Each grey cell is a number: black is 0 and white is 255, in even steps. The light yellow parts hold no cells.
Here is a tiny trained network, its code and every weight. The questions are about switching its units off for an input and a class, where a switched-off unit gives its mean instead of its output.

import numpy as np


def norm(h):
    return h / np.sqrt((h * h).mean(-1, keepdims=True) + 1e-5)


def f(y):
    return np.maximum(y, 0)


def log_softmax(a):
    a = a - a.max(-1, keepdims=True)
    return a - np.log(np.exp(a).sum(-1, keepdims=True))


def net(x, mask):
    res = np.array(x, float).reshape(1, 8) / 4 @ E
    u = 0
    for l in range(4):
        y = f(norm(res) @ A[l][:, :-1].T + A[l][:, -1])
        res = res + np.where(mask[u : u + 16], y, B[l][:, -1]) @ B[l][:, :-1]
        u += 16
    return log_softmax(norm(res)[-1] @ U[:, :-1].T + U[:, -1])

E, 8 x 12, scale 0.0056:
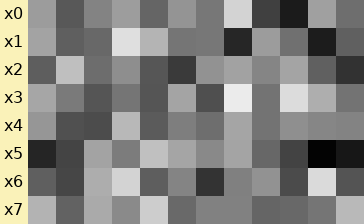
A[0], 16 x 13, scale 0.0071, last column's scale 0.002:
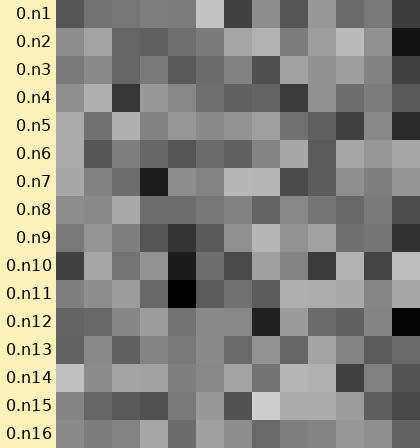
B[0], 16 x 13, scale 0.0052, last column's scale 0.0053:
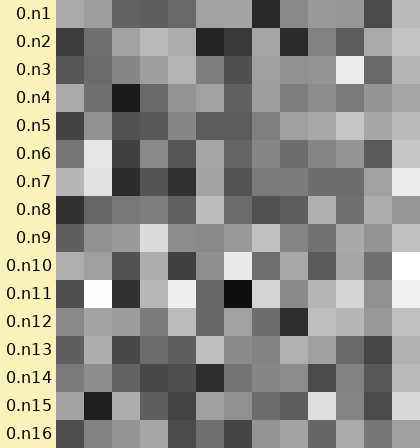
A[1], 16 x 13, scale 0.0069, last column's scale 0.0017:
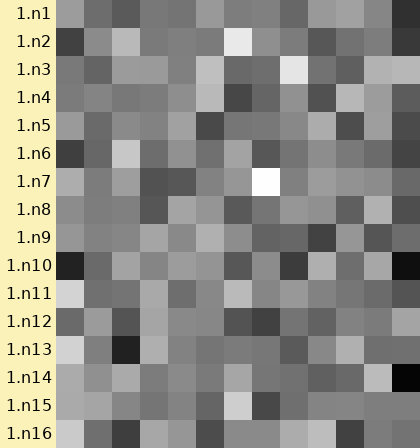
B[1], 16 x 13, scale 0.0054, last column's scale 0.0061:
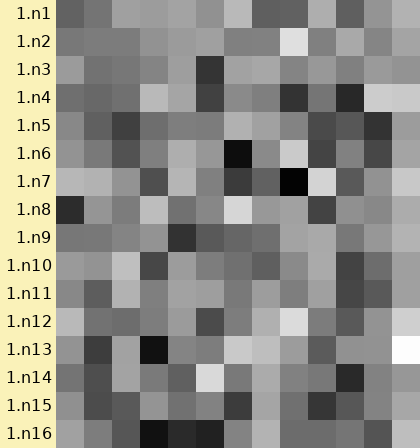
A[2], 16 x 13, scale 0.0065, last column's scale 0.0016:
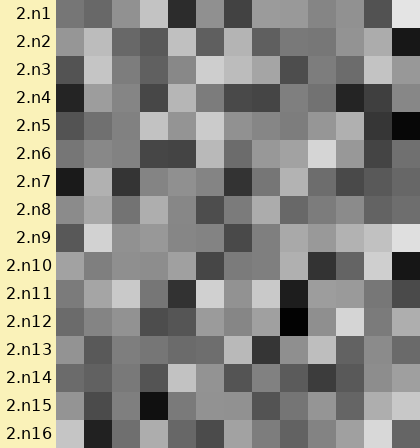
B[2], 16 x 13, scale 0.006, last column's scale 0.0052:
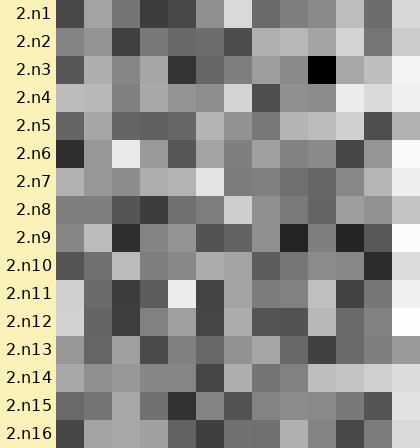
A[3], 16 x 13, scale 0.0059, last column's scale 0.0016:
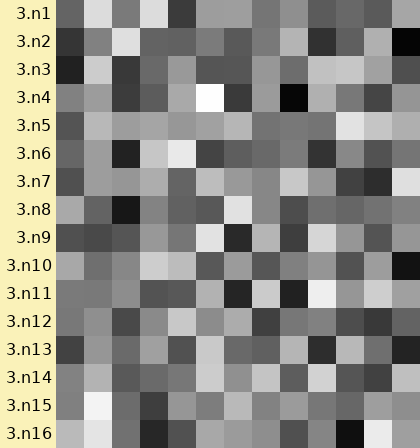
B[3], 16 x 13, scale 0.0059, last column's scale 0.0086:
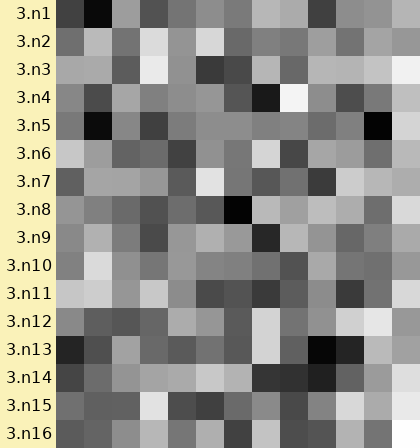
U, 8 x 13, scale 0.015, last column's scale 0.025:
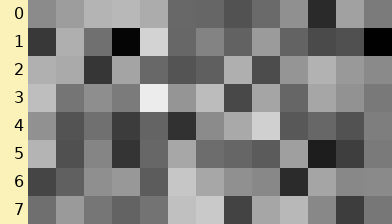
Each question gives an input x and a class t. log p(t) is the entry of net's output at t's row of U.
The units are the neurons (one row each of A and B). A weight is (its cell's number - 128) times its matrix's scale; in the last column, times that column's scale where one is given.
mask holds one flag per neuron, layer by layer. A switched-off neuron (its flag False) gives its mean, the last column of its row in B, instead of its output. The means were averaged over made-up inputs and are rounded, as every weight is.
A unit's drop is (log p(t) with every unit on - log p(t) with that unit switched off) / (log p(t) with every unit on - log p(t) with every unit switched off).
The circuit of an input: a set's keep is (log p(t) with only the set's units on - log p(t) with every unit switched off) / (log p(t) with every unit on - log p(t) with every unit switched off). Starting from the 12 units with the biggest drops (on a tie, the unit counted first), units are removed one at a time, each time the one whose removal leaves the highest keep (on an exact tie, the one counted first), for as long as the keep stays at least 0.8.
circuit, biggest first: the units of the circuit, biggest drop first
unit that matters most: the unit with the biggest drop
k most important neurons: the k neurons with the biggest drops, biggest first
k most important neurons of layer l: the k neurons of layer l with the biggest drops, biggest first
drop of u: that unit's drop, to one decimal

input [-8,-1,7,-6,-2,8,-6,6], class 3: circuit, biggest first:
(2.n4 2.n9)
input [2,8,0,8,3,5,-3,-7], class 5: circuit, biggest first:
(0.n15 0.n11 3.n15)
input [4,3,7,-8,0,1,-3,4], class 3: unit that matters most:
2.n4
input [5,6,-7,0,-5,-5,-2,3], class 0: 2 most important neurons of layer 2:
(2.n16 2.n1)
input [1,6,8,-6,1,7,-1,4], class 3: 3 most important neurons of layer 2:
(2.n4 2.n7 2.n9)
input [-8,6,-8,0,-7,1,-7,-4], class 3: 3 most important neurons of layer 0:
(0.n7 0.n11 0.n10)
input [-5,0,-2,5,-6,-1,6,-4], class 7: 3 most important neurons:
(0.n15 3.n9 3.n4)
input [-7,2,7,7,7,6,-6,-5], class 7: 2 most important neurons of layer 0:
(0.n15 0.n13)
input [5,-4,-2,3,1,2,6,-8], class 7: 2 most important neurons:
(0.n15 2.n11)
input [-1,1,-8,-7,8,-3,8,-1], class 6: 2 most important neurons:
(2.n11 2.n10)
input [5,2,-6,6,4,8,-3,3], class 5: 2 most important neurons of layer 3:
(3.n3 3.n15)
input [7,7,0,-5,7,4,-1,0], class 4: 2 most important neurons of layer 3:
(3.n3 3.n15)
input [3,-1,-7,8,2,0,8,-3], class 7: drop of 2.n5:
0.1
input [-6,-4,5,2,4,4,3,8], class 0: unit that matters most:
1.n7
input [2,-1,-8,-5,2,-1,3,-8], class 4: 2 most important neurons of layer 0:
(0.n10 0.n6)
